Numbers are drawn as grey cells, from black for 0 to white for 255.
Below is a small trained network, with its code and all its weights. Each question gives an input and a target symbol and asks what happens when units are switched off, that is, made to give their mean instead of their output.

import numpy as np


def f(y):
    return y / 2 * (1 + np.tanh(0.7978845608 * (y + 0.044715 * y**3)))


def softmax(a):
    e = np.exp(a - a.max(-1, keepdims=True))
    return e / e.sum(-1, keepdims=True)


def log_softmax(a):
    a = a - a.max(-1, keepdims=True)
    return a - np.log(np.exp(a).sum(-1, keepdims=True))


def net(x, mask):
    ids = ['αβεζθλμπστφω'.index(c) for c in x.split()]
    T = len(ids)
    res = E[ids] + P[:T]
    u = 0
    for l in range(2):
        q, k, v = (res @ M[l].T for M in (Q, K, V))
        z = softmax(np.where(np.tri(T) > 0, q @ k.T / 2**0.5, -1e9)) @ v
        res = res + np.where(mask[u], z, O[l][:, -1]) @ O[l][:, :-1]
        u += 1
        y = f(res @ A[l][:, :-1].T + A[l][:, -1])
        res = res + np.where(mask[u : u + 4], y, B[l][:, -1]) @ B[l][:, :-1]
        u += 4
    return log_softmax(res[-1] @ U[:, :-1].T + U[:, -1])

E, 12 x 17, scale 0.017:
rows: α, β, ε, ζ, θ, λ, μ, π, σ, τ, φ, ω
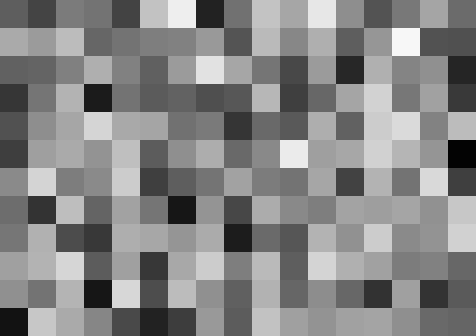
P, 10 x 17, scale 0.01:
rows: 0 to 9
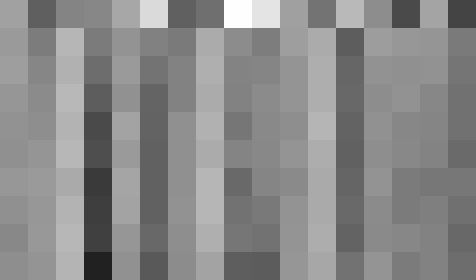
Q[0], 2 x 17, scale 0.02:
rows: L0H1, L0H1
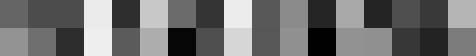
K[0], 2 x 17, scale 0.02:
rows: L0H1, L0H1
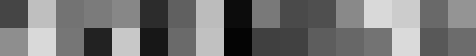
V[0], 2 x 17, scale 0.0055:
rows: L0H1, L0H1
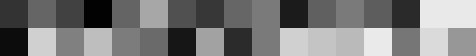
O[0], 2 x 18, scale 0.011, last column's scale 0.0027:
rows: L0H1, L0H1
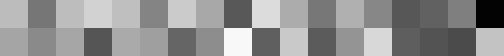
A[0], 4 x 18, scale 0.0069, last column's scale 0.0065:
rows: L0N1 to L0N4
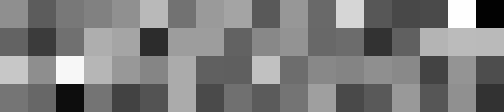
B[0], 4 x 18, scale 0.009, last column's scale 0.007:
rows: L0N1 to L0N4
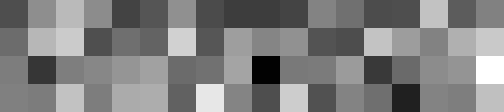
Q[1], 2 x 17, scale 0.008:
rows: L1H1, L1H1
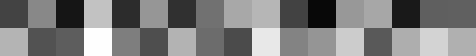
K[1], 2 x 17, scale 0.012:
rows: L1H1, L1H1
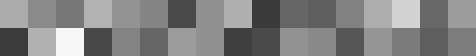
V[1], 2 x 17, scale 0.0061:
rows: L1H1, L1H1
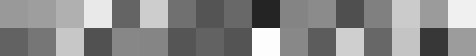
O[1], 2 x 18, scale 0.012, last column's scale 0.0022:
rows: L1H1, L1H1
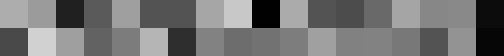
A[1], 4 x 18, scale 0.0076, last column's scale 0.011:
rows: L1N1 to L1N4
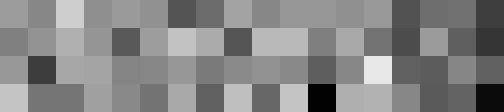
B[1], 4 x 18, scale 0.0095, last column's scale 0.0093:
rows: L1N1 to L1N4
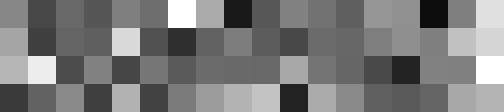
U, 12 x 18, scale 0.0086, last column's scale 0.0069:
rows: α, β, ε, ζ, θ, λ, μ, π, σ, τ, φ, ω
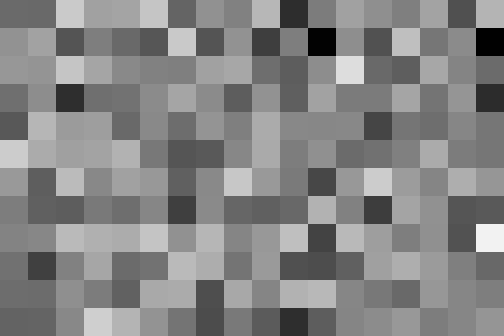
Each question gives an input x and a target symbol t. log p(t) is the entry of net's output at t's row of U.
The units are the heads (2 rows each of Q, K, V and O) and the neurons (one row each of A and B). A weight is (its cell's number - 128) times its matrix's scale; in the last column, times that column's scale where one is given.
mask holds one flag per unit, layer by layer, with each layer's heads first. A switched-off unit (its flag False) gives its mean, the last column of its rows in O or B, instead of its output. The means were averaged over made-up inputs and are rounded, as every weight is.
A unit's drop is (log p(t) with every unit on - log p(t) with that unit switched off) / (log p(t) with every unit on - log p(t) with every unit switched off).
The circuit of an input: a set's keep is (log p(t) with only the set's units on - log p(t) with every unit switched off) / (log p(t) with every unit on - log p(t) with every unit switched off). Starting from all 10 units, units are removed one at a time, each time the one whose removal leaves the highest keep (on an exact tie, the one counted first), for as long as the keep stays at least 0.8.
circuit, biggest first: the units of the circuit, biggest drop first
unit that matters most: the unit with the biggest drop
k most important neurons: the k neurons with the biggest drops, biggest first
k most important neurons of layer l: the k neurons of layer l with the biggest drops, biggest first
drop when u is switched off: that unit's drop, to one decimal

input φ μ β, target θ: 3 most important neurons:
[L0N2, L0N4, L0N3]
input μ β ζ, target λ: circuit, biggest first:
[L1N3, L1H1, L1N2, L0N3]
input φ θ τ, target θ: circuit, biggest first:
[L0H1, L1H1, L0N3, L0N4]
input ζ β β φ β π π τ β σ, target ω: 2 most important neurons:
[L1N2, L1N1]
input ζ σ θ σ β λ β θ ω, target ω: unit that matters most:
L1N2
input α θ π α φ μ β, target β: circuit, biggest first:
[L0H1, L1H1, L0N3, L0N4]
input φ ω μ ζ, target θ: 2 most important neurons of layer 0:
[L0N2, L0N4]
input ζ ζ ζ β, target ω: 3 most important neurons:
[L1N2, L1N1, L0N3]
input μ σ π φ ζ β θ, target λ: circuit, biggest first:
[L0H1, L1N3, L1H1, L0N3]
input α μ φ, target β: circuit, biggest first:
[L0H1, L0N2, L0N3]
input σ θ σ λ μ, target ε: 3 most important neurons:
[L0N3, L1N4, L0N1]
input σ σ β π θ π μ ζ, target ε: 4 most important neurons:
[L0N3, L1N4, L1N3, L0N1]
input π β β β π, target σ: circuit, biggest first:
[L0H1, L1N1]
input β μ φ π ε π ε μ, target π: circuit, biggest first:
[L0H1]
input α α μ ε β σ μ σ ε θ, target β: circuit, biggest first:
[L0H1, L1H1, L0N2]
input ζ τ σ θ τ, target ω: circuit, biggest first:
[L1N2, L1H1, L1N1, L0H1]
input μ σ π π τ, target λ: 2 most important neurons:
[L1N3, L1N2]
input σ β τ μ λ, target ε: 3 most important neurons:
[L1N4, L0N3, L1N3]
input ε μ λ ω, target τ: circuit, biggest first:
[L1H1, L0H1, L1N3]
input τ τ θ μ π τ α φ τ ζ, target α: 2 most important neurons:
[L1N3, L1N1]
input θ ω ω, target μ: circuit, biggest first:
[L0H1]
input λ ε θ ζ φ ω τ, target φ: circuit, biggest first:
[L0H1, L1H1, L1N3]
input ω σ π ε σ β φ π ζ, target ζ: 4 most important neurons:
[L1N1, L1N3, L1N2, L0N3]
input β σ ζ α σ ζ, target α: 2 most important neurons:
[L1N3, L0N3]
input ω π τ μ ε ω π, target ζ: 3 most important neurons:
[L1N1, L1N3, L1N2]
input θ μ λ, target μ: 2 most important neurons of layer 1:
[L1N4, L1N3]
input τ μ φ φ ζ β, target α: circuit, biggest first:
[L1H1]
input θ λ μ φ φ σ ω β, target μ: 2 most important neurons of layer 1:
[L1N3, L1N4]
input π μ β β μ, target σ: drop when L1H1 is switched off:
0.1
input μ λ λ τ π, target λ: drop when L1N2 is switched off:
0.2
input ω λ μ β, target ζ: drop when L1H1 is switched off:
0.5
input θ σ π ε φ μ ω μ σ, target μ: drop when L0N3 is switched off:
0.0
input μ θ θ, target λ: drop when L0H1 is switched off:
0.2
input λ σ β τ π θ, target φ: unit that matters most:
L0H1
